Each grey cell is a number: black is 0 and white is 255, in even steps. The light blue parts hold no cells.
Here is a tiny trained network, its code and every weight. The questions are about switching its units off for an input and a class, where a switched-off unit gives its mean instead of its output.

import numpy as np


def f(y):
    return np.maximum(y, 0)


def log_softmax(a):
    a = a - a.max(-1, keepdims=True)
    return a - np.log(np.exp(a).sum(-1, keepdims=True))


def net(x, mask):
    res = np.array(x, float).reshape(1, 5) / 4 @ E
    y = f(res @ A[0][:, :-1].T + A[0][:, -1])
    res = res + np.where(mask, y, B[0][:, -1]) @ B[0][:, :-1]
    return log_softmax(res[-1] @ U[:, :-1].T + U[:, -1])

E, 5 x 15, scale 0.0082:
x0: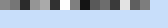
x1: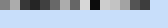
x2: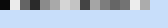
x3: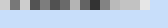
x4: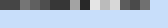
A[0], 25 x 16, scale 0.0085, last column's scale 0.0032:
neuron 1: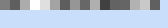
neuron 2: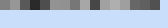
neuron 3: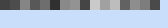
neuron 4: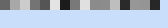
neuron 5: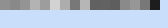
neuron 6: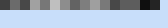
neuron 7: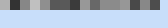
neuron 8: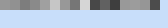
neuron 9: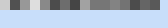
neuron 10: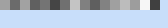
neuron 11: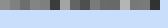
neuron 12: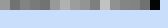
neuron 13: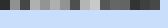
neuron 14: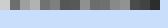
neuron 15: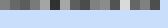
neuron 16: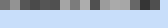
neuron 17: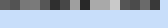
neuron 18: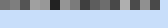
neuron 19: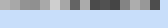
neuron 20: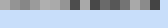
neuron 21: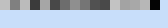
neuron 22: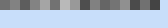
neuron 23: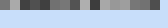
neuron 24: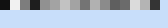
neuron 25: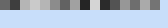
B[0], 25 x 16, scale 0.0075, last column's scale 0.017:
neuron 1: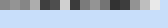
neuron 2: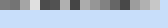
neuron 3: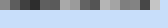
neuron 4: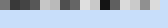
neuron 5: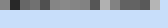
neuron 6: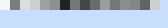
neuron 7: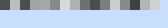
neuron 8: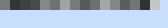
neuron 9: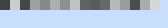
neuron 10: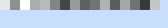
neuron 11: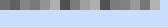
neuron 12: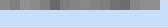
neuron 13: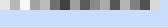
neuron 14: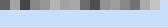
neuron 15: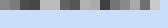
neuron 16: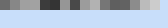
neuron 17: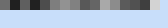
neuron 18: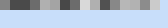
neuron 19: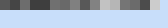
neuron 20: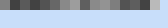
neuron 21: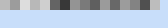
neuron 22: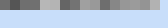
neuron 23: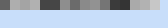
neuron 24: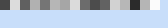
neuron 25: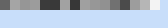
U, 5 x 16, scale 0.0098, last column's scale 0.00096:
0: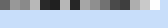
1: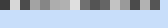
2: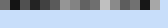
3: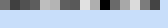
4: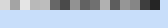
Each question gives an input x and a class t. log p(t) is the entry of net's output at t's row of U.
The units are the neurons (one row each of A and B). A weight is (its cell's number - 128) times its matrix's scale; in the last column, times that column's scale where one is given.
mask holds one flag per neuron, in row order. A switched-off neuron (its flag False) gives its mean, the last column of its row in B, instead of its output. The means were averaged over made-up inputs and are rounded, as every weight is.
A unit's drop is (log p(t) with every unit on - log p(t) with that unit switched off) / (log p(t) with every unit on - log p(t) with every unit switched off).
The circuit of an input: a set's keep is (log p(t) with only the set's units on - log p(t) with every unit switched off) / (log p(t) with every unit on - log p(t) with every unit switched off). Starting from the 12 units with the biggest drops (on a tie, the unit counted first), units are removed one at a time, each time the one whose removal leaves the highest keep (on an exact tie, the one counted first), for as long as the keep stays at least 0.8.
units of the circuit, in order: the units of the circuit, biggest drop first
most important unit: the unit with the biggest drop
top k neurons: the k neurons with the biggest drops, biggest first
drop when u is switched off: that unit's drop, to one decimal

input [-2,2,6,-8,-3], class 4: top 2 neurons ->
(neuron 13; neuron 6)
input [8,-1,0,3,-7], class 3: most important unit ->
neuron 18
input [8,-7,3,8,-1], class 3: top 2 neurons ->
(neuron 18; neuron 15)
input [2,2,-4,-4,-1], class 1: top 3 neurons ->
(neuron 10; neuron 9; neuron 7)
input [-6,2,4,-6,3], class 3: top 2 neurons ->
(neuron 4; neuron 10)
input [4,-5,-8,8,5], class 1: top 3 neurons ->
(neuron 7; neuron 9; neuron 13)
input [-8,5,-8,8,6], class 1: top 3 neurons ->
(neuron 7; neuron 9; neuron 14)
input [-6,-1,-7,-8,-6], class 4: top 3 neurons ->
(neuron 13; neuron 6; neuron 24)
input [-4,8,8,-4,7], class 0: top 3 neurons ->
(neuron 2; neuron 16; neuron 23)
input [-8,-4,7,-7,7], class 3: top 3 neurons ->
(neuron 4; neuron 7; neuron 9)
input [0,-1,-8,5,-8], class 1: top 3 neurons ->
(neuron 9; neuron 7; neuron 14)
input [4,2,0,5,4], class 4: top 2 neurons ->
(neuron 10; neuron 4)
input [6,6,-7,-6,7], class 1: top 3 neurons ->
(neuron 7; neuron 9; neuron 14)
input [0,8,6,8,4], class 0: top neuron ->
(neuron 2)
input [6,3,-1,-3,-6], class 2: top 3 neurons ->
(neuron 4; neuron 19; neuron 8)
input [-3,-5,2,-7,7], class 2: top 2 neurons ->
(neuron 17; neuron 3)
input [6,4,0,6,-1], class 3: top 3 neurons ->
(neuron 15; neuron 18; neuron 13)
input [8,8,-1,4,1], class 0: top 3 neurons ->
(neuron 16; neuron 23; neuron 2)
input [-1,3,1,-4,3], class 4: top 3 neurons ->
(neuron 25; neuron 1; neuron 13)
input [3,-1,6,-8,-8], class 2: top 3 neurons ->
(neuron 19; neuron 8; neuron 5)
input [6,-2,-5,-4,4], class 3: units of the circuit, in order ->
(neuron 18)
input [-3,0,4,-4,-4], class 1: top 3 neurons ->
(neuron 24; neuron 17; neuron 10)
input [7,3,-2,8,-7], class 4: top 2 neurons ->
(neuron 21; neuron 10)
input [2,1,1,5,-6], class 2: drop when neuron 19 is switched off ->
0.1
